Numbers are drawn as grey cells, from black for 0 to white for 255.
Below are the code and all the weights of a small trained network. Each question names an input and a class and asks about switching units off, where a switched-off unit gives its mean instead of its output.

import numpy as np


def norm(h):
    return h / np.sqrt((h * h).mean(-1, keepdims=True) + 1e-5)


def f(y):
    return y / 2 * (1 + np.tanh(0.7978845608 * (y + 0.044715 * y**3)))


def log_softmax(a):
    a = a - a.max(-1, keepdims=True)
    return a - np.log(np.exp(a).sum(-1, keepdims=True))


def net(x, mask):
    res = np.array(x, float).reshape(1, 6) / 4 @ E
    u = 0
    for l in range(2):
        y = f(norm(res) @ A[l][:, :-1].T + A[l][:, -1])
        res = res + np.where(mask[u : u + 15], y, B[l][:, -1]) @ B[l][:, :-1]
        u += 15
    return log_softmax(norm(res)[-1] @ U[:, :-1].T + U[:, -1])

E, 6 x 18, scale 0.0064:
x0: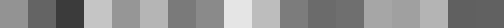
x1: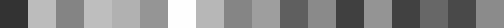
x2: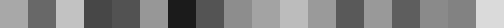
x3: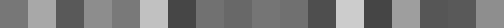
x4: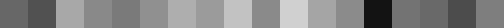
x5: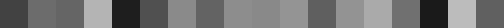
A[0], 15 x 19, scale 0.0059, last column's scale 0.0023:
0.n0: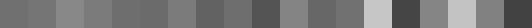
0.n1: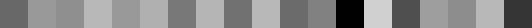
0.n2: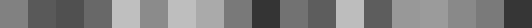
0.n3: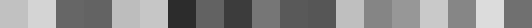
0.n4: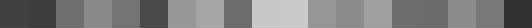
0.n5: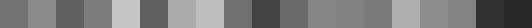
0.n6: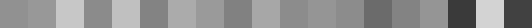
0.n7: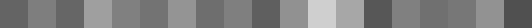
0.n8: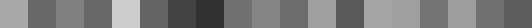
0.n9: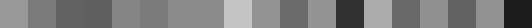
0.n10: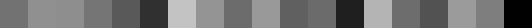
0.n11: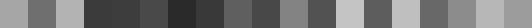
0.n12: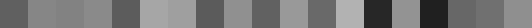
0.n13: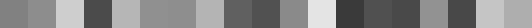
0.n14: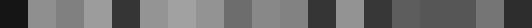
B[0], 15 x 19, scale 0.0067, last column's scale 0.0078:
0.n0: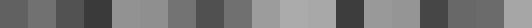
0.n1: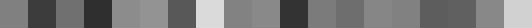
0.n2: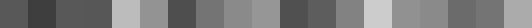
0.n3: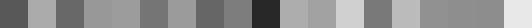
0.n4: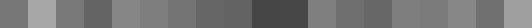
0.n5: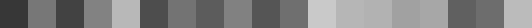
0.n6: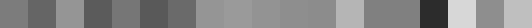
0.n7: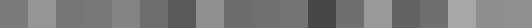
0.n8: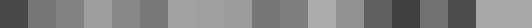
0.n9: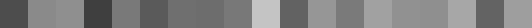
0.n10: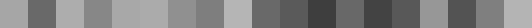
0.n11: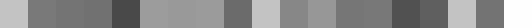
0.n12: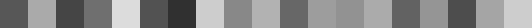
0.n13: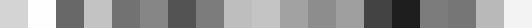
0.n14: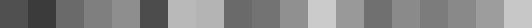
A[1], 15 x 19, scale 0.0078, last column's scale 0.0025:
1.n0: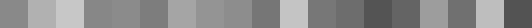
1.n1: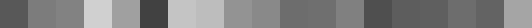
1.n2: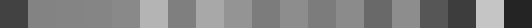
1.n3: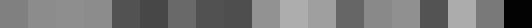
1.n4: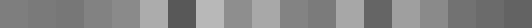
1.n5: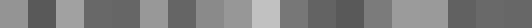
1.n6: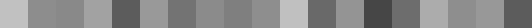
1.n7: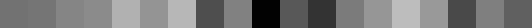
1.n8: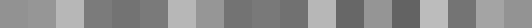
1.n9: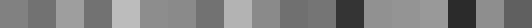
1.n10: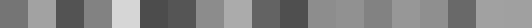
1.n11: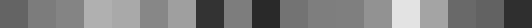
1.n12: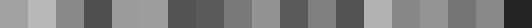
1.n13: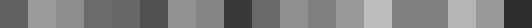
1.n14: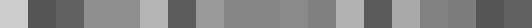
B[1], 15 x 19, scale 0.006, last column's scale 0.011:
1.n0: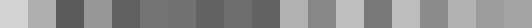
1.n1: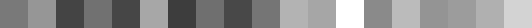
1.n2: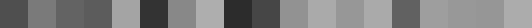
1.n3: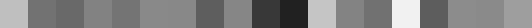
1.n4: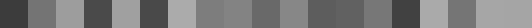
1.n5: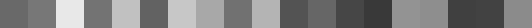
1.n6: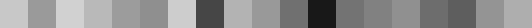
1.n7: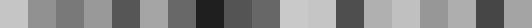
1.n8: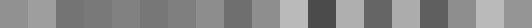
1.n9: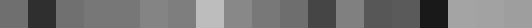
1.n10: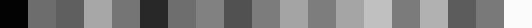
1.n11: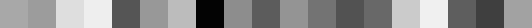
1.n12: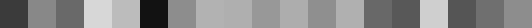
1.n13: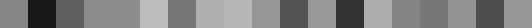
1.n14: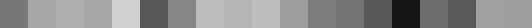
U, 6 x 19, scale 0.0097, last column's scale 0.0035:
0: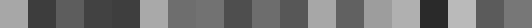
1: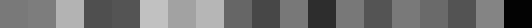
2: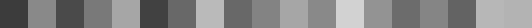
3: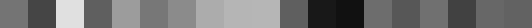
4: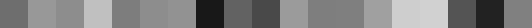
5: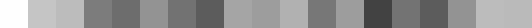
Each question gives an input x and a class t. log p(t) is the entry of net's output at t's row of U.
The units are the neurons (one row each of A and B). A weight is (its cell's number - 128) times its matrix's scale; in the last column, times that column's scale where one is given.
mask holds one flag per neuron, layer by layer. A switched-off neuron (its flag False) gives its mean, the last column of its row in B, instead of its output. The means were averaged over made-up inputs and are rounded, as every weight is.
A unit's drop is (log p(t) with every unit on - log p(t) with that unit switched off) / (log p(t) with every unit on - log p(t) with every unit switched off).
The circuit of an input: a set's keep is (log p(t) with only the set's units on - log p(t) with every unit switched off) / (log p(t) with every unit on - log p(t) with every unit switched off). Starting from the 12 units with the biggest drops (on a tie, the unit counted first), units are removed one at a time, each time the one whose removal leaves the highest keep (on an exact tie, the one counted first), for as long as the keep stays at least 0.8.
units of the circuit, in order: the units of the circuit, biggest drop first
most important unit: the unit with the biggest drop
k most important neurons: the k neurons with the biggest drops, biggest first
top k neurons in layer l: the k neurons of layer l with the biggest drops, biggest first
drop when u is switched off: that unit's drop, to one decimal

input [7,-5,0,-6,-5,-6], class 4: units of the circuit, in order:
0.n3; 0.n13; 1.n11
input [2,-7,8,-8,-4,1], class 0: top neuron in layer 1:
1.n3
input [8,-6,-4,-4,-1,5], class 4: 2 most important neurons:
0.n11; 0.n13
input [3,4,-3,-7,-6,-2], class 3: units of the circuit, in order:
0.n3; 0.n10
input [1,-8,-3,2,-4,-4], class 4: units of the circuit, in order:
0.n3; 1.n11
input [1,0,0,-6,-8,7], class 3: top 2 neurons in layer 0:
0.n10; 0.n3
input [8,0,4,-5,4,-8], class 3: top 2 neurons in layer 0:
0.n1; 0.n9
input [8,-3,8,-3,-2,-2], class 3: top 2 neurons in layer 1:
1.n5; 1.n1
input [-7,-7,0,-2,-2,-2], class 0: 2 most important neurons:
0.n10; 1.n3
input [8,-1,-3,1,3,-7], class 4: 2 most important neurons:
0.n11; 1.n11
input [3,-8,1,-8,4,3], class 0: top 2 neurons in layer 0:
0.n13; 0.n10
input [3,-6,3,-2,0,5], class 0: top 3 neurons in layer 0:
0.n13; 0.n10; 0.n0
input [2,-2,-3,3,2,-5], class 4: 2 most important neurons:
1.n11; 0.n3
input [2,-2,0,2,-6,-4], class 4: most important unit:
0.n3
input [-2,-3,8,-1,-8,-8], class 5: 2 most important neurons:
0.n11; 0.n12
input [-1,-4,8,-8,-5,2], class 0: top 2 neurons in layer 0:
0.n13; 0.n0
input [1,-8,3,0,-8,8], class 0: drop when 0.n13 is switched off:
0.1
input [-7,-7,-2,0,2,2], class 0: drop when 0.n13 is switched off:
0.5
